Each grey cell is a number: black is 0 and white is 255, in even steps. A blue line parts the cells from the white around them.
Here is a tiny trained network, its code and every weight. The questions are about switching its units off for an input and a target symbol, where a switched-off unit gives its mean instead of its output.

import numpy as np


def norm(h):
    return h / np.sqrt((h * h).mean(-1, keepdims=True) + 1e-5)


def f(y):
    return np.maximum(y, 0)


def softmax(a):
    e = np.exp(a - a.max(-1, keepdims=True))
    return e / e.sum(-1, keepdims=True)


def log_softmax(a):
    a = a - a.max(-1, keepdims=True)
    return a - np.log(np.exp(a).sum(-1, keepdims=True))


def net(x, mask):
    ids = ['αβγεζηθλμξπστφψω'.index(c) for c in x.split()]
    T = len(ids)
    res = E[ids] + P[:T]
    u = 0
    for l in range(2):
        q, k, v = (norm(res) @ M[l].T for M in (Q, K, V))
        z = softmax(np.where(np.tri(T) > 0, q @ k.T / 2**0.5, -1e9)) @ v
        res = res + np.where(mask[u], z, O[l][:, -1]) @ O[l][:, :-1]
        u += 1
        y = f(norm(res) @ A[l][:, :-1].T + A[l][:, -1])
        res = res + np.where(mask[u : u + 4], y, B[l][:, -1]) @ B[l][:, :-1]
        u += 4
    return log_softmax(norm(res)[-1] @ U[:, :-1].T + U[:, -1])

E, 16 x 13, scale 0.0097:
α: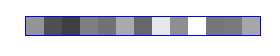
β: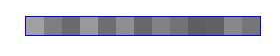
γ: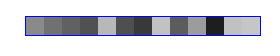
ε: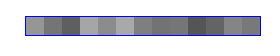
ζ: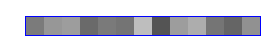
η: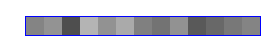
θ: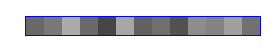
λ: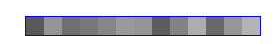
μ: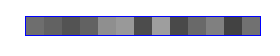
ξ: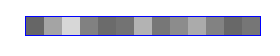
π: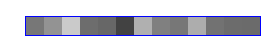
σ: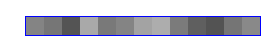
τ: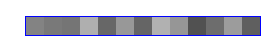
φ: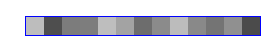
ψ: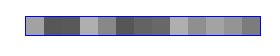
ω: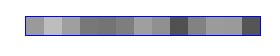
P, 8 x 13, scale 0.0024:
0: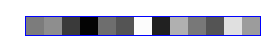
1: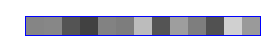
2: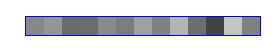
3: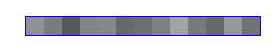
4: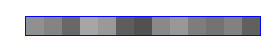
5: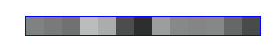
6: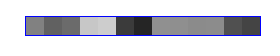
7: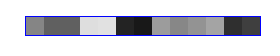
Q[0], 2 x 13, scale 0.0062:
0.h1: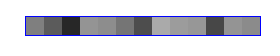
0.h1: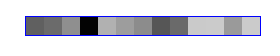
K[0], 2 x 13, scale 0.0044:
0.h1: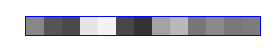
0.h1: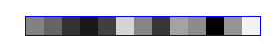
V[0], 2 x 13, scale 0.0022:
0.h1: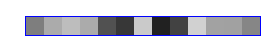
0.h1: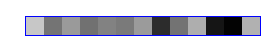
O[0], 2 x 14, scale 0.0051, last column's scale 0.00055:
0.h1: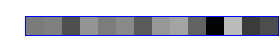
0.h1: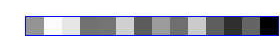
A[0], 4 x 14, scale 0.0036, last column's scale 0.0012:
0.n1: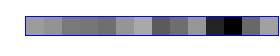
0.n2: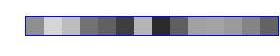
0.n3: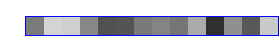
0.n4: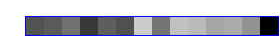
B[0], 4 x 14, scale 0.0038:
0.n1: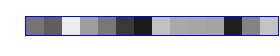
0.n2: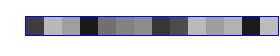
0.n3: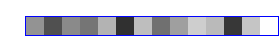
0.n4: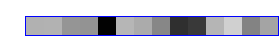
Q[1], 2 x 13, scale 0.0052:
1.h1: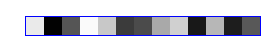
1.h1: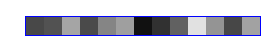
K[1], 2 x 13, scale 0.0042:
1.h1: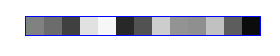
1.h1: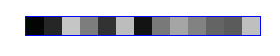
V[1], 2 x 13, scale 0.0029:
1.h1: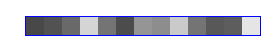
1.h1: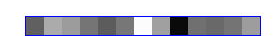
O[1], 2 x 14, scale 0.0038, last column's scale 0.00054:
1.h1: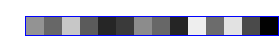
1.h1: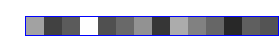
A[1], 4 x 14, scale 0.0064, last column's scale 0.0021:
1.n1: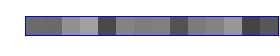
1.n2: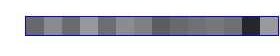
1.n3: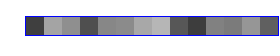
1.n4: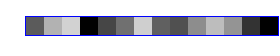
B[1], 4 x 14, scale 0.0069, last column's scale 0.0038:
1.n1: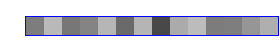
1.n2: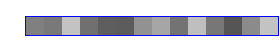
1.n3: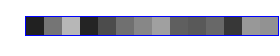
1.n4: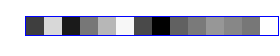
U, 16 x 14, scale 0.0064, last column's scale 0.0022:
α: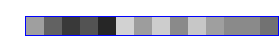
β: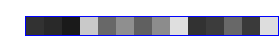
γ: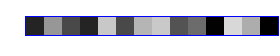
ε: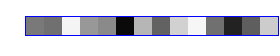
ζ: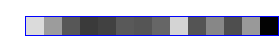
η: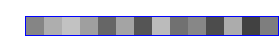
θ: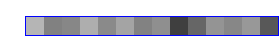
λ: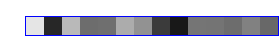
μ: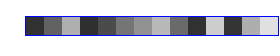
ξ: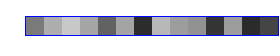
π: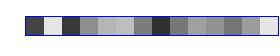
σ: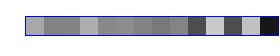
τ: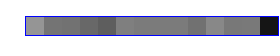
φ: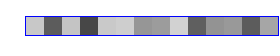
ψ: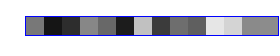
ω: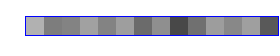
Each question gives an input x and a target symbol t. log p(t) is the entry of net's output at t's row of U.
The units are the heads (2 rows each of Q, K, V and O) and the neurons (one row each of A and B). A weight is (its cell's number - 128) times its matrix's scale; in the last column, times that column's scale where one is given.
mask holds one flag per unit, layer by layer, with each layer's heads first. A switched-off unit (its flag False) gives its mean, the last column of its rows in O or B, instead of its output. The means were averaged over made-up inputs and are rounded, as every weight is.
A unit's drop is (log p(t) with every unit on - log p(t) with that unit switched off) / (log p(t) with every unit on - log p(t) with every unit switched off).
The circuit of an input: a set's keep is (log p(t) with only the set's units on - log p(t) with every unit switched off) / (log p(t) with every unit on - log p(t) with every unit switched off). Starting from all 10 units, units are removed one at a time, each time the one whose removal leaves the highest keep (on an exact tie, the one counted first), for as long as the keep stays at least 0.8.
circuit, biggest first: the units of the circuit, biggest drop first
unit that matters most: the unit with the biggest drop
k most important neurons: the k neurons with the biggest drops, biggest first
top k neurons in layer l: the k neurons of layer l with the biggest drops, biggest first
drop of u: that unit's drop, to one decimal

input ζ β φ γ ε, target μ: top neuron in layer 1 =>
[1.n3]
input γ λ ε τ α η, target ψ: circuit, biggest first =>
[0.h1 1.n4 1.h1]
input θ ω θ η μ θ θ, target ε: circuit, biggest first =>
[1.n4 1.h1 1.n1]
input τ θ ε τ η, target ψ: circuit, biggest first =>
[0.h1 1.n4]
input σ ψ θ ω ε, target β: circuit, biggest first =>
[0.h1 1.n4]
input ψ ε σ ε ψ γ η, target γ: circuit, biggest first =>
[1.h1 1.n4]
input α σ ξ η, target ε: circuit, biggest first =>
[1.n4 1.h1]
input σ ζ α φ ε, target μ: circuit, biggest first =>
[1.h1 1.n3]
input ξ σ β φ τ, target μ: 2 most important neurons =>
[1.n3 0.n3]
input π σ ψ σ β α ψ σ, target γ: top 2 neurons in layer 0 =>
[0.n3 0.n2]
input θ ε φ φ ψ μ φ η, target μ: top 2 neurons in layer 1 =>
[1.n3 1.n4]
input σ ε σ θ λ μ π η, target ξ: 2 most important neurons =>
[1.n4 0.n3]
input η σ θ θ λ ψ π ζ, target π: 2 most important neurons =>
[1.n4 0.n4]
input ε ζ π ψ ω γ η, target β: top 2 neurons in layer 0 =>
[0.n3 0.n1]
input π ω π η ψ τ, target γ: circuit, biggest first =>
[1.h1 1.n1 1.n3]
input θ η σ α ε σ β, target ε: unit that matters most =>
1.h1
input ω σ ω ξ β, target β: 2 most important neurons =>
[0.n3 0.n2]
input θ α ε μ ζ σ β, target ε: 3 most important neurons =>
[1.n4 1.n1 0.n3]
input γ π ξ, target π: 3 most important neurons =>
[1.n4 0.n2 1.n2]
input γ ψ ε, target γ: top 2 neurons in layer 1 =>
[1.n4 1.n3]
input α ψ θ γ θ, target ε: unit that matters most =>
1.h1
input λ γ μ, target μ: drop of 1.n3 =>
0.2
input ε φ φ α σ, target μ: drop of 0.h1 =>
0.1
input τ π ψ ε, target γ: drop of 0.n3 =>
0.2
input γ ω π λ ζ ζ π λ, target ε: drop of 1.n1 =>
0.0
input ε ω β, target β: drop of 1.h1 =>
0.2
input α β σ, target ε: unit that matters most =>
1.h1
